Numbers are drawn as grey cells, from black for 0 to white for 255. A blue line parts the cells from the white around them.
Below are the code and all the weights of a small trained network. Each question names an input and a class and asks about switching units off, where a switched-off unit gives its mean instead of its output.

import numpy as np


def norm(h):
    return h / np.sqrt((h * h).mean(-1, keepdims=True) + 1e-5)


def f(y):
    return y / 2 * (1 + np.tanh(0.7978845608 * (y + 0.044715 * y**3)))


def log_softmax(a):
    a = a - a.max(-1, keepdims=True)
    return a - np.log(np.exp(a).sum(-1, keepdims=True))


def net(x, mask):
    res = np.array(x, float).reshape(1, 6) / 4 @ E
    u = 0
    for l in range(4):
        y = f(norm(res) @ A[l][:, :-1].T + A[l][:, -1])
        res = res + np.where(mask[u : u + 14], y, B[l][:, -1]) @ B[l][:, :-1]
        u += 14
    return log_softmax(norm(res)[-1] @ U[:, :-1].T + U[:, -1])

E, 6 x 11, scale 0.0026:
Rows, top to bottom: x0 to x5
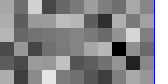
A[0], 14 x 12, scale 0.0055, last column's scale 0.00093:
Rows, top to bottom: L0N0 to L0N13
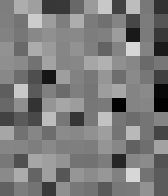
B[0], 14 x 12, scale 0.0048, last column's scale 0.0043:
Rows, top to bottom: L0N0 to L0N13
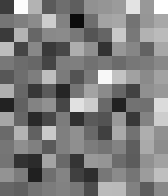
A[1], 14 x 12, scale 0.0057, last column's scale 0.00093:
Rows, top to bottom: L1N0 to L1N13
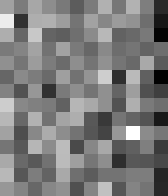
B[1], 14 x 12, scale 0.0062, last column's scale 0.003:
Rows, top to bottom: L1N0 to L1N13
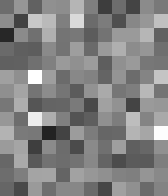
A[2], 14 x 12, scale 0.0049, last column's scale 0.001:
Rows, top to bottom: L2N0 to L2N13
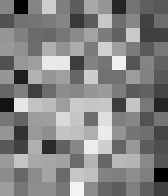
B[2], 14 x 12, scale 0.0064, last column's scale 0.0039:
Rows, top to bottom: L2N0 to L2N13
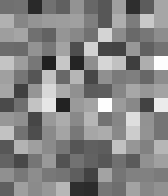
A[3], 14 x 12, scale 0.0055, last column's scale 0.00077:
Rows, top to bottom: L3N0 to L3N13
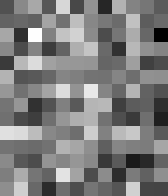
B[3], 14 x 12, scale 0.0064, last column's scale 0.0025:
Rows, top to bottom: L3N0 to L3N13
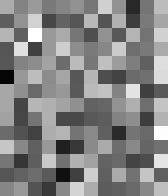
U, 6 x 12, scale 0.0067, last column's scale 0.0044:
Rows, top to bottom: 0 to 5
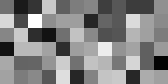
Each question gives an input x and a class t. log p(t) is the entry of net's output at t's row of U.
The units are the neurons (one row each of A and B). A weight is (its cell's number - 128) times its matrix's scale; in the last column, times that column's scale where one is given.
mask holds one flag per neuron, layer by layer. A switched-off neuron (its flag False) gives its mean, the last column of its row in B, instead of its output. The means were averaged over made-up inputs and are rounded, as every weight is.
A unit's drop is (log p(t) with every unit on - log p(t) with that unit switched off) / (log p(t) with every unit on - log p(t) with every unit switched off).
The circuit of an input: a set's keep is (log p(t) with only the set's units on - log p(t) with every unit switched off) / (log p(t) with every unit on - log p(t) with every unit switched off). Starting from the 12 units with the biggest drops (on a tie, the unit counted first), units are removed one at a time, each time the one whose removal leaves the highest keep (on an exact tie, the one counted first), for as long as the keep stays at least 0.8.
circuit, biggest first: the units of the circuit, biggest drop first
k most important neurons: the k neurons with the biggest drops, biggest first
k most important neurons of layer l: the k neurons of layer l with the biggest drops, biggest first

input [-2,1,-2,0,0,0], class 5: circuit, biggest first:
[L1N9, L2N4]
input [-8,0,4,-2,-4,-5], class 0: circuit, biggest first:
[L0N0, L2N4]
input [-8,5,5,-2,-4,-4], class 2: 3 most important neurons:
[L0N7, L0N8, L0N11]
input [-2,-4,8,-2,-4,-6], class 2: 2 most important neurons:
[L0N12, L0N7]
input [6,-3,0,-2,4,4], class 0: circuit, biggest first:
[L2N0, L0N0]
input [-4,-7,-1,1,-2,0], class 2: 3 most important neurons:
[L0N8, L0N0, L0N6]
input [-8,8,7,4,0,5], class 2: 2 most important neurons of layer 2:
[L2N7, L2N6]
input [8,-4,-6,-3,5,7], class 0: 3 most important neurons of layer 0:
[L0N0, L0N11, L0N5]
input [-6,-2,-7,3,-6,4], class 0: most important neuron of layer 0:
[L0N8]
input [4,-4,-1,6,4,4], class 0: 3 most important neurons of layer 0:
[L0N11, L0N8, L0N7]
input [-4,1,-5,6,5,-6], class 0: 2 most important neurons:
[L0N8, L0N0]
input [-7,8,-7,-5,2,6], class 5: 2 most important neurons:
[L2N4, L0N2]
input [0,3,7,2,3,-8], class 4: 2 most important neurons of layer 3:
[L3N9, L3N6]
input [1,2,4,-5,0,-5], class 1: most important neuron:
[L0N0]
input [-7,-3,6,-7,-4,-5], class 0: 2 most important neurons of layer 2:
[L2N4, L2N10]
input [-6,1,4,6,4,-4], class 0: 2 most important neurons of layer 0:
[L0N8, L0N0]
